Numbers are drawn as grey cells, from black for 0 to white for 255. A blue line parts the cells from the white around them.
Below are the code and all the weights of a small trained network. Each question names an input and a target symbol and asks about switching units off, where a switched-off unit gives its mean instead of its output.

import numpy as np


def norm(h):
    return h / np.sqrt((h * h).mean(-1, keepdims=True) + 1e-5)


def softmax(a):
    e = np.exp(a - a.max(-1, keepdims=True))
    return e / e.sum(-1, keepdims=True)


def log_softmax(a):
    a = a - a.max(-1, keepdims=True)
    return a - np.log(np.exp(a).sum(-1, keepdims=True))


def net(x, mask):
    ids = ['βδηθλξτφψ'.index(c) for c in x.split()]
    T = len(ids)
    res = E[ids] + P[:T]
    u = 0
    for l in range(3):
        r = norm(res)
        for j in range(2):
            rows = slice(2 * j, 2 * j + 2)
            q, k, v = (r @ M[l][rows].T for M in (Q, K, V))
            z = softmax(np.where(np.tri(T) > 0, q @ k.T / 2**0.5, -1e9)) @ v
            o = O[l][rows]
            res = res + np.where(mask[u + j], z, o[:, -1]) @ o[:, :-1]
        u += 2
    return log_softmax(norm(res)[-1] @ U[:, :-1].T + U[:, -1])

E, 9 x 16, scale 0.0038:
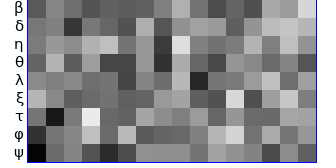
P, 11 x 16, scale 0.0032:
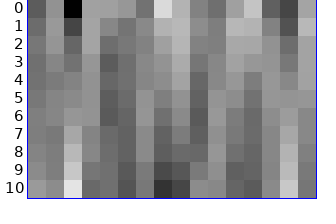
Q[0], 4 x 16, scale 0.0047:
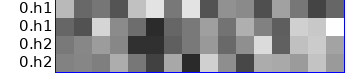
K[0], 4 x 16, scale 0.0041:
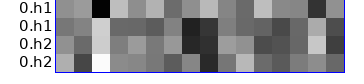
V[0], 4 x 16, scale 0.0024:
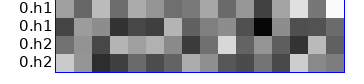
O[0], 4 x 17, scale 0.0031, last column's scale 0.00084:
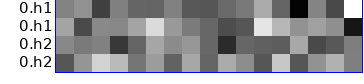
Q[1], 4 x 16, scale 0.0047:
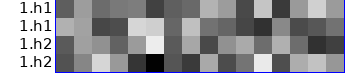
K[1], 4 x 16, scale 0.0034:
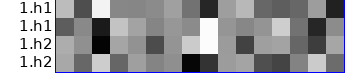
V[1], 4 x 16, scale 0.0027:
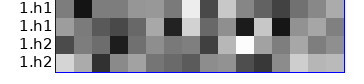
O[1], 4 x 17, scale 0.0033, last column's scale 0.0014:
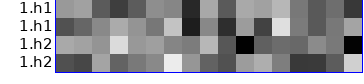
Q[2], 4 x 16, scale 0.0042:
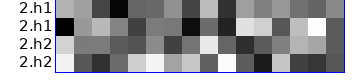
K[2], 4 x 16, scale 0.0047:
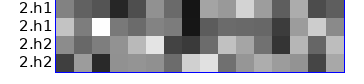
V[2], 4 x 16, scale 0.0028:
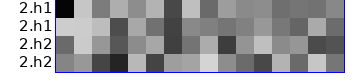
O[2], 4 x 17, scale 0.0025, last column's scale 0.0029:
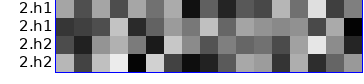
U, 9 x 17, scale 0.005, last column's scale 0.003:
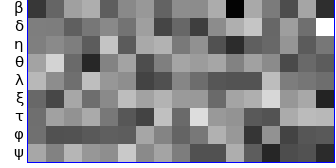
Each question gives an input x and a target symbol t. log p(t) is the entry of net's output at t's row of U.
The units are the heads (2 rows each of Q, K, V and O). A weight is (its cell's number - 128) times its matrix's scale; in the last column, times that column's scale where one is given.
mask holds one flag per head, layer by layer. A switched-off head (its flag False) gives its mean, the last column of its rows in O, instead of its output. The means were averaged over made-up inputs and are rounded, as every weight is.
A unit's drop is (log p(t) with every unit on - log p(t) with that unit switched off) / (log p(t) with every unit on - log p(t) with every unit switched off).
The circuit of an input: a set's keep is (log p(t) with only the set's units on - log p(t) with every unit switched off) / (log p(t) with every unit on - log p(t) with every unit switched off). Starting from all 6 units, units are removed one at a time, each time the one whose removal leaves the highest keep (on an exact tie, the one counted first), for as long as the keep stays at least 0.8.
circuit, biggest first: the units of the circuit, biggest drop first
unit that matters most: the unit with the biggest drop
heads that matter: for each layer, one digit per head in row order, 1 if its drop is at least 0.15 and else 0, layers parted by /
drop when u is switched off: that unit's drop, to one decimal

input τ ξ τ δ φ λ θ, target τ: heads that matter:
00 / 10 / 00
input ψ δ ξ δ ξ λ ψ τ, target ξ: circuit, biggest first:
[0.h1]
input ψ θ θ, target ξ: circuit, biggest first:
[0.h1, 1.h1]
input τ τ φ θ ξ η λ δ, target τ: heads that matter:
01 / 10 / 10
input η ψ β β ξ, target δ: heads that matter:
00 / 10 / 00
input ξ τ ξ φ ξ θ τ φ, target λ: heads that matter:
01 / 01 / 00
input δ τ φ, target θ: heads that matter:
10 / 00 / 11
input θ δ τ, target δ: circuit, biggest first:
[1.h1, 2.h1]
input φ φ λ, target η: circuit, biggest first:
[2.h2, 1.h1]
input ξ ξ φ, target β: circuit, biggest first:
[0.h1, 2.h1]
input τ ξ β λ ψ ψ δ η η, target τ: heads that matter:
00 / 10 / 10
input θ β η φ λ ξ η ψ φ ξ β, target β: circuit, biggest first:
[1.h1, 2.h1]
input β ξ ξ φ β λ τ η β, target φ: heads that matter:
01 / 01 / 10
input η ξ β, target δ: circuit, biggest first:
[2.h1, 0.h1, 1.h1]
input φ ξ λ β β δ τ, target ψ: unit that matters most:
2.h2
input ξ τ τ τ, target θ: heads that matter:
00 / 00 / 11
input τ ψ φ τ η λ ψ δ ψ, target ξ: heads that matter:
10 / 00 / 00
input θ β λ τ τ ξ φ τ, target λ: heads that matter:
01 / 01 / 00
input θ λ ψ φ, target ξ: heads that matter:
10 / 00 / 01
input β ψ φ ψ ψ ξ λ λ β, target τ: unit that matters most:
0.h2
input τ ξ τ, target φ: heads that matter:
11 / 11 / 00
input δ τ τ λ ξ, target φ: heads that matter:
10 / 11 / 11
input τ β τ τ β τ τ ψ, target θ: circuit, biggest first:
[2.h2, 1.h2]
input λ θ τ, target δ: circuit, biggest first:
[2.h1, 1.h1]
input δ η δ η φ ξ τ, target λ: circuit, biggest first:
[1.h2, 0.h2]
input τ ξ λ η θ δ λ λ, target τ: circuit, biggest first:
[1.h1, 0.h2]
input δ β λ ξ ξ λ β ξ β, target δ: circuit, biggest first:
[0.h1]
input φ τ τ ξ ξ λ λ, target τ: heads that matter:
11 / 10 / 10
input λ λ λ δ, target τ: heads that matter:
01 / 10 / 00
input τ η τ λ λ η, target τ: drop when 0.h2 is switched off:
0.0
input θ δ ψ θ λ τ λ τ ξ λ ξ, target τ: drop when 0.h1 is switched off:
0.1
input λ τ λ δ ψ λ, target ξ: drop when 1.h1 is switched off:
0.1
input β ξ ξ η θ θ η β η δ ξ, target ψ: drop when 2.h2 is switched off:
0.2
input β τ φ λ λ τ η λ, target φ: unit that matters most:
1.h2
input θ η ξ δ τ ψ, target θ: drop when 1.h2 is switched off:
0.3
